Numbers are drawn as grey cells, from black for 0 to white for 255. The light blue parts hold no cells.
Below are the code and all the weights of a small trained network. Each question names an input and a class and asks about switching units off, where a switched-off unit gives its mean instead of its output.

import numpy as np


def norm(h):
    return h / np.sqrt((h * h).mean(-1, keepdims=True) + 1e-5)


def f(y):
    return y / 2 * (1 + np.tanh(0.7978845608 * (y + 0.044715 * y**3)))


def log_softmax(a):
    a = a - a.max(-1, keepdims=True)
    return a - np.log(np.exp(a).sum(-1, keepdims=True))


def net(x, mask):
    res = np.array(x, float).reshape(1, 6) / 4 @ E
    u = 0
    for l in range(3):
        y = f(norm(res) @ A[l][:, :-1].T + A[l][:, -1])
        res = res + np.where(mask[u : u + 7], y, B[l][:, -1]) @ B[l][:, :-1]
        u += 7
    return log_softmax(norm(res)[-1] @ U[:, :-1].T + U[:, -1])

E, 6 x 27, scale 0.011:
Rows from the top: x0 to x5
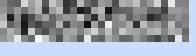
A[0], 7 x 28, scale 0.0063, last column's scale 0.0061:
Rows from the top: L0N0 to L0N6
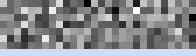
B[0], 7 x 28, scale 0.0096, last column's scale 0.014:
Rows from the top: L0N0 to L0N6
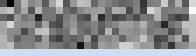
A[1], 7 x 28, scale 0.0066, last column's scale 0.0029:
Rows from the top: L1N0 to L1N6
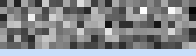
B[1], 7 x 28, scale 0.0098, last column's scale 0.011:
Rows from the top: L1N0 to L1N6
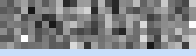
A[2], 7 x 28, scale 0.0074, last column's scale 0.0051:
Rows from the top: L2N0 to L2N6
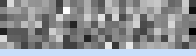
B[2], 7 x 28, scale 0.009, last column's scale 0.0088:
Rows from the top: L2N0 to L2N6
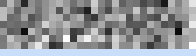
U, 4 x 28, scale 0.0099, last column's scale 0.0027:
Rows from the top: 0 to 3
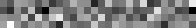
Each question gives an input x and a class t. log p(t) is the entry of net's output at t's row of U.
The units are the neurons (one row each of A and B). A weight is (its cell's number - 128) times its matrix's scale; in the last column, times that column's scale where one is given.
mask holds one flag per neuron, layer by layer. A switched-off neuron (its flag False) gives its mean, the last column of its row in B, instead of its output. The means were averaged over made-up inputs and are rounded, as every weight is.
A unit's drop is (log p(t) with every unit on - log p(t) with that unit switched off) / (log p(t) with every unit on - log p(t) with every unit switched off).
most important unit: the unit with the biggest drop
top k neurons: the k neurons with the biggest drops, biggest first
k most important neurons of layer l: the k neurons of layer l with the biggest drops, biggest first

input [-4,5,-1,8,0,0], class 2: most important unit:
L0N0
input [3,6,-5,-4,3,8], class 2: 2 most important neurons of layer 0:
(L0N1 L0N3)
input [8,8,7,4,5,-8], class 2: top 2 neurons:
(L2N5 L0N6)
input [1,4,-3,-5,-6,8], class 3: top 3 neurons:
(L1N3 L0N0 L0N1)
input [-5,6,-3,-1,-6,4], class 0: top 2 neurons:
(L1N3 L1N6)
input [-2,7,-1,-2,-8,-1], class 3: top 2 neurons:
(L0N1 L0N3)
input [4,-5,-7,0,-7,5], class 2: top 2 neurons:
(L1N3 L0N4)
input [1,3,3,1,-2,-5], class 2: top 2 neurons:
(L0N0 L1N3)
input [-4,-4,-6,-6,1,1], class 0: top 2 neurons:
(L1N0 L0N1)
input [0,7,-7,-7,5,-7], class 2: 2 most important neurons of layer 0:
(L0N1 L0N4)
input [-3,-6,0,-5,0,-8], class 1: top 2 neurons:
(L0N1 L0N2)
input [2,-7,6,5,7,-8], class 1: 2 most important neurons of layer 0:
(L0N2 L0N0)
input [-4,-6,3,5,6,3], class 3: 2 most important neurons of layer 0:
(L0N0 L0N4)
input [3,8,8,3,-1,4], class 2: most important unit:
L0N1
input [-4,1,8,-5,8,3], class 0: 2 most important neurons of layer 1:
(L1N5 L1N3)
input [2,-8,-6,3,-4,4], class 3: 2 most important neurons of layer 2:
(L2N0 L2N6)
